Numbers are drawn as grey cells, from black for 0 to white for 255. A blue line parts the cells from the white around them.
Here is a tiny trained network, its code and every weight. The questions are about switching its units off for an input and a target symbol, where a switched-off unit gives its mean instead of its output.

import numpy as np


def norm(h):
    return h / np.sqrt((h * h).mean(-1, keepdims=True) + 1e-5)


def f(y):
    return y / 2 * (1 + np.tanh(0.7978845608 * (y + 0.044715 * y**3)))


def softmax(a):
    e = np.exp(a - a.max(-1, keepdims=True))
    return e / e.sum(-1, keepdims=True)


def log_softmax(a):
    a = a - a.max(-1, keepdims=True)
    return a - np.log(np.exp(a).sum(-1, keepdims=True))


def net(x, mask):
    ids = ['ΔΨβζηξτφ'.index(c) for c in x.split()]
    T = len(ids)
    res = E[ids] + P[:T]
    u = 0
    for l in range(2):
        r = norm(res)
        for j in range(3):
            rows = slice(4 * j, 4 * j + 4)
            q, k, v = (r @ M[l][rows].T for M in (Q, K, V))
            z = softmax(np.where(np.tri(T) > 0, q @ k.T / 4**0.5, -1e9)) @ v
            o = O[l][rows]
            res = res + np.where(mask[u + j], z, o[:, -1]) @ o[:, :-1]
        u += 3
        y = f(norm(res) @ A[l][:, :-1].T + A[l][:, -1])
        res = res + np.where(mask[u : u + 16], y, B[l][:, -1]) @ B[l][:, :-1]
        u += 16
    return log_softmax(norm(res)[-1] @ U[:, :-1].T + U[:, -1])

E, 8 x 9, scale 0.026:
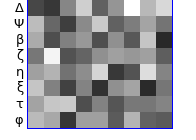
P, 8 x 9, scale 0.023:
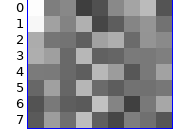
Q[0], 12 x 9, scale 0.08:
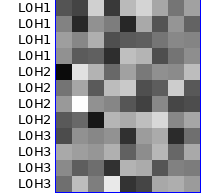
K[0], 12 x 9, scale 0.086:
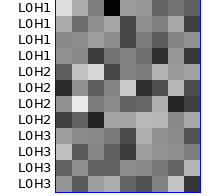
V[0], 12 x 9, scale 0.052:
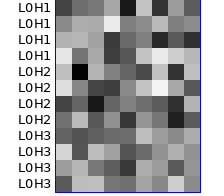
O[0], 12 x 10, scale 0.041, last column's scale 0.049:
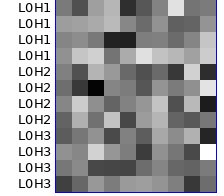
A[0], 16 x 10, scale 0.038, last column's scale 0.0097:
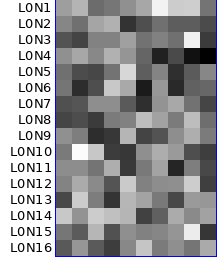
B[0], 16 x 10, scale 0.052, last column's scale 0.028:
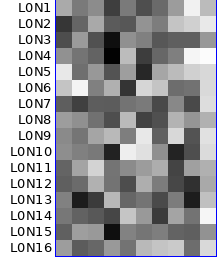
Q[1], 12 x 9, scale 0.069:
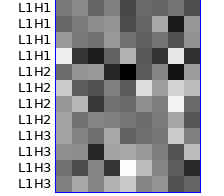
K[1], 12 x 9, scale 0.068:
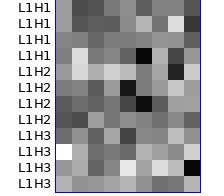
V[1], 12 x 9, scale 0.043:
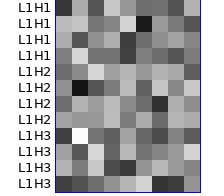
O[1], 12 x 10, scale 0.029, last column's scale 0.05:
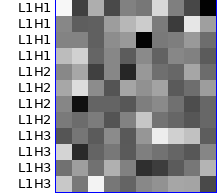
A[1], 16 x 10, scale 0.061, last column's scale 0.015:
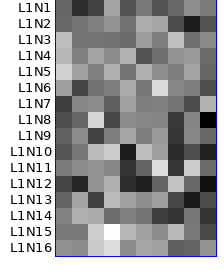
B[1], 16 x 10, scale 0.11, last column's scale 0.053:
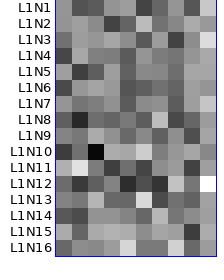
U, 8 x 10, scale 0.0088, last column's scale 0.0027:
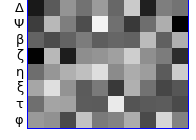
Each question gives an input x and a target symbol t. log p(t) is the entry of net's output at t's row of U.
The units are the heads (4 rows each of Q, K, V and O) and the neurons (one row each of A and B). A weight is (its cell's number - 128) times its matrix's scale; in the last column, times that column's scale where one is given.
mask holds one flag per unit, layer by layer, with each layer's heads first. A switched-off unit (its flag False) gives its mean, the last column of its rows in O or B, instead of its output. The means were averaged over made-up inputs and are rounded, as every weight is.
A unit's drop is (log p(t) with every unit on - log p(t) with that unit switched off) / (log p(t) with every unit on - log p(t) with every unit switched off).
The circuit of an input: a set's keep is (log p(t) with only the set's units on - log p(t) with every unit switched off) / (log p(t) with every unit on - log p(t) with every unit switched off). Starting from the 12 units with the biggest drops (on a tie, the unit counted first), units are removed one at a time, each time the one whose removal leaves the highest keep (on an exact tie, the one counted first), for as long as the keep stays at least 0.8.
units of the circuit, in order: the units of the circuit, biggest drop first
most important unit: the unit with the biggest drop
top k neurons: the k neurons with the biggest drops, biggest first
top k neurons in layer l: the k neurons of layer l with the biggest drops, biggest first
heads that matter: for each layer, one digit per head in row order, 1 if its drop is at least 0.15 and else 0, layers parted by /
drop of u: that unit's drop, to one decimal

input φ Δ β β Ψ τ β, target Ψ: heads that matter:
011 / 000
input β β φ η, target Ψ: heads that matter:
010 / 000
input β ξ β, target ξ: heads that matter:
110 / 000
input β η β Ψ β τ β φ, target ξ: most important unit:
L0H1
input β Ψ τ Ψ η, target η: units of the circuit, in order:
(L0H3, L1N12)
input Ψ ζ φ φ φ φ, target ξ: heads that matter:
010 / 000
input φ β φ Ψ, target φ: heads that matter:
100 / 000
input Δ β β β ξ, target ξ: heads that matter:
011 / 000
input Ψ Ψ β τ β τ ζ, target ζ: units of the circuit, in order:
(L0H2, L1H3)
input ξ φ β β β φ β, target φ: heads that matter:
011 / 100
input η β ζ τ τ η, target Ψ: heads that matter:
110 / 000
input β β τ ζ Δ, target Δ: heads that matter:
010 / 000
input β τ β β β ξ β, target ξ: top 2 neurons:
(L0N10, L1N12)
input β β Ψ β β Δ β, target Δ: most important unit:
L0H2
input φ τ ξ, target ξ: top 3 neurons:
(L1N11, L0N1, L1N9)
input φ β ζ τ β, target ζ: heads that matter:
001 / 000
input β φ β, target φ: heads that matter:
101 / 100
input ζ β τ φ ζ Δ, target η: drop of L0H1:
1.1
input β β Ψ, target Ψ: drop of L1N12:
0.2
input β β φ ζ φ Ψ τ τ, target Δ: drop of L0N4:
0.1
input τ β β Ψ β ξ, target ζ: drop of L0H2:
0.9
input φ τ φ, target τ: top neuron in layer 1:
(L1N13)
